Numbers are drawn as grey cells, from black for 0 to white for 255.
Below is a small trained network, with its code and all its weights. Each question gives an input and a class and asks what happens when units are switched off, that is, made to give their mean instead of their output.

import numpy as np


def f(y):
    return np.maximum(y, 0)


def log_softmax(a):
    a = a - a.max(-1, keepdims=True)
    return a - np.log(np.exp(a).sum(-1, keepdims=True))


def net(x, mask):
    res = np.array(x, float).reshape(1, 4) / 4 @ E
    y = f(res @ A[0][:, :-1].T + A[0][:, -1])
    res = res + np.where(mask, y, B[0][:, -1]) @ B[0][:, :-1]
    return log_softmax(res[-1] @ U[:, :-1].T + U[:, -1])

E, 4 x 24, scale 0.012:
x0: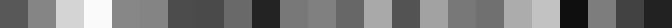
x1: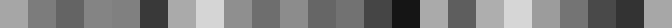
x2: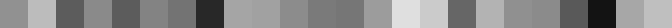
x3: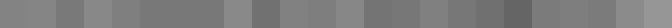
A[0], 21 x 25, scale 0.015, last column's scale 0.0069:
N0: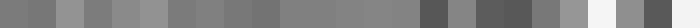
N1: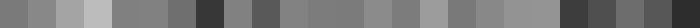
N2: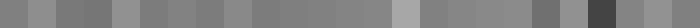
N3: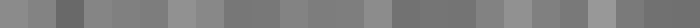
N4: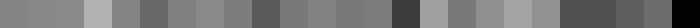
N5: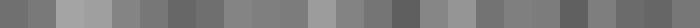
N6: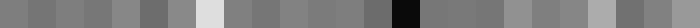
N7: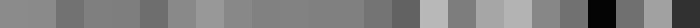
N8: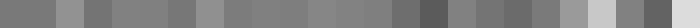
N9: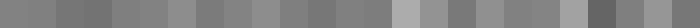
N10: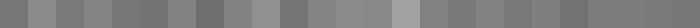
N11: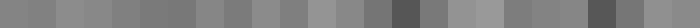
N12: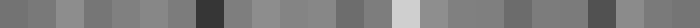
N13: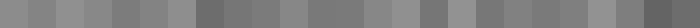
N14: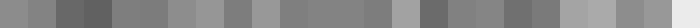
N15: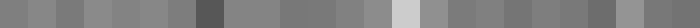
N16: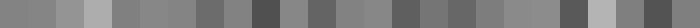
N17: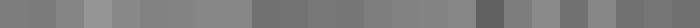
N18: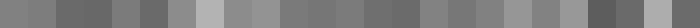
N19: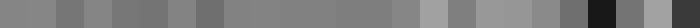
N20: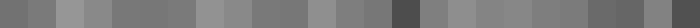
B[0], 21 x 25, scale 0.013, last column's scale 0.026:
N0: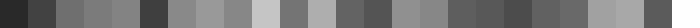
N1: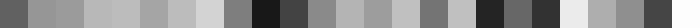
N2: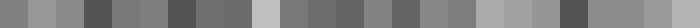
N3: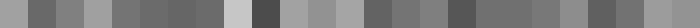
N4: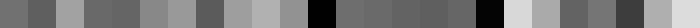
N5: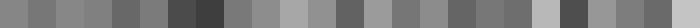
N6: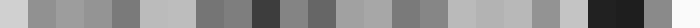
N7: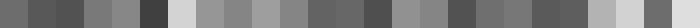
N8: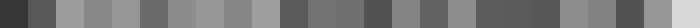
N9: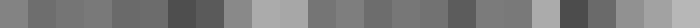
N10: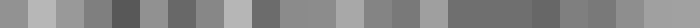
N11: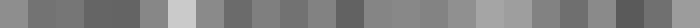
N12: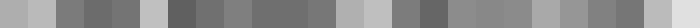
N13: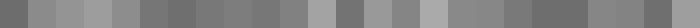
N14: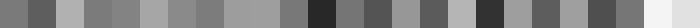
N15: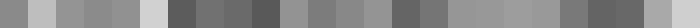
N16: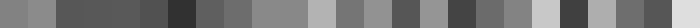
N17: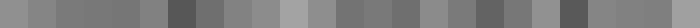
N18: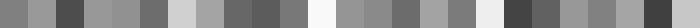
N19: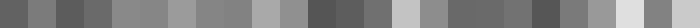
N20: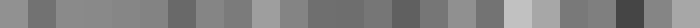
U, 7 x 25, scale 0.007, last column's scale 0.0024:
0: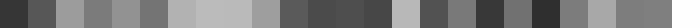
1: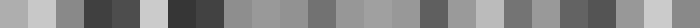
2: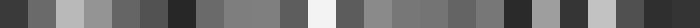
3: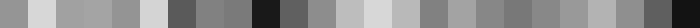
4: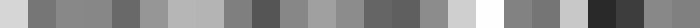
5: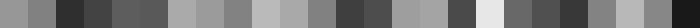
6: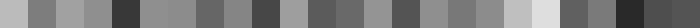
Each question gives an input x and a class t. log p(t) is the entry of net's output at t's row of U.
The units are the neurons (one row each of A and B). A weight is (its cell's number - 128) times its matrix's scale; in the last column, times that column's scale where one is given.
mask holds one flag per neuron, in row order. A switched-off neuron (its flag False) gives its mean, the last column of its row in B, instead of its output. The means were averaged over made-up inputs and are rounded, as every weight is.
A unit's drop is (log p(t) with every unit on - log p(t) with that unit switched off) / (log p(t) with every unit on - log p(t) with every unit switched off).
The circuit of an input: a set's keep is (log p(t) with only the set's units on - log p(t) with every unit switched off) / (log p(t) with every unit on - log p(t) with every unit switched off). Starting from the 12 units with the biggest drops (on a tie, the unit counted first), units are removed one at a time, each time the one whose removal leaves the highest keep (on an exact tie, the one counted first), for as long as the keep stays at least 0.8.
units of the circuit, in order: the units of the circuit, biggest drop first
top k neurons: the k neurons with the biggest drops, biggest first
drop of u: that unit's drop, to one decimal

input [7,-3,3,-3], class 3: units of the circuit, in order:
N1
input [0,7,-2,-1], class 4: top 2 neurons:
N6; N18
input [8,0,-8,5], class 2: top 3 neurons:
N0; N16; N8
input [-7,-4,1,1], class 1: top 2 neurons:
N1; N7
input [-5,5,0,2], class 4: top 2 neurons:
N6; N0
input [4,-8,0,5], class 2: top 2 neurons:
N0; N6
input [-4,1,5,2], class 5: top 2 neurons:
N7; N6
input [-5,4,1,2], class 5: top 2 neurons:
N1; N7
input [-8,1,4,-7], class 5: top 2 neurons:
N18; N6
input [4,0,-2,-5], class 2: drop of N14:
0.1
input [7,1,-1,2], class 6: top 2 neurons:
N4; N0
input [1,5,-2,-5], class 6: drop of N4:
0.2
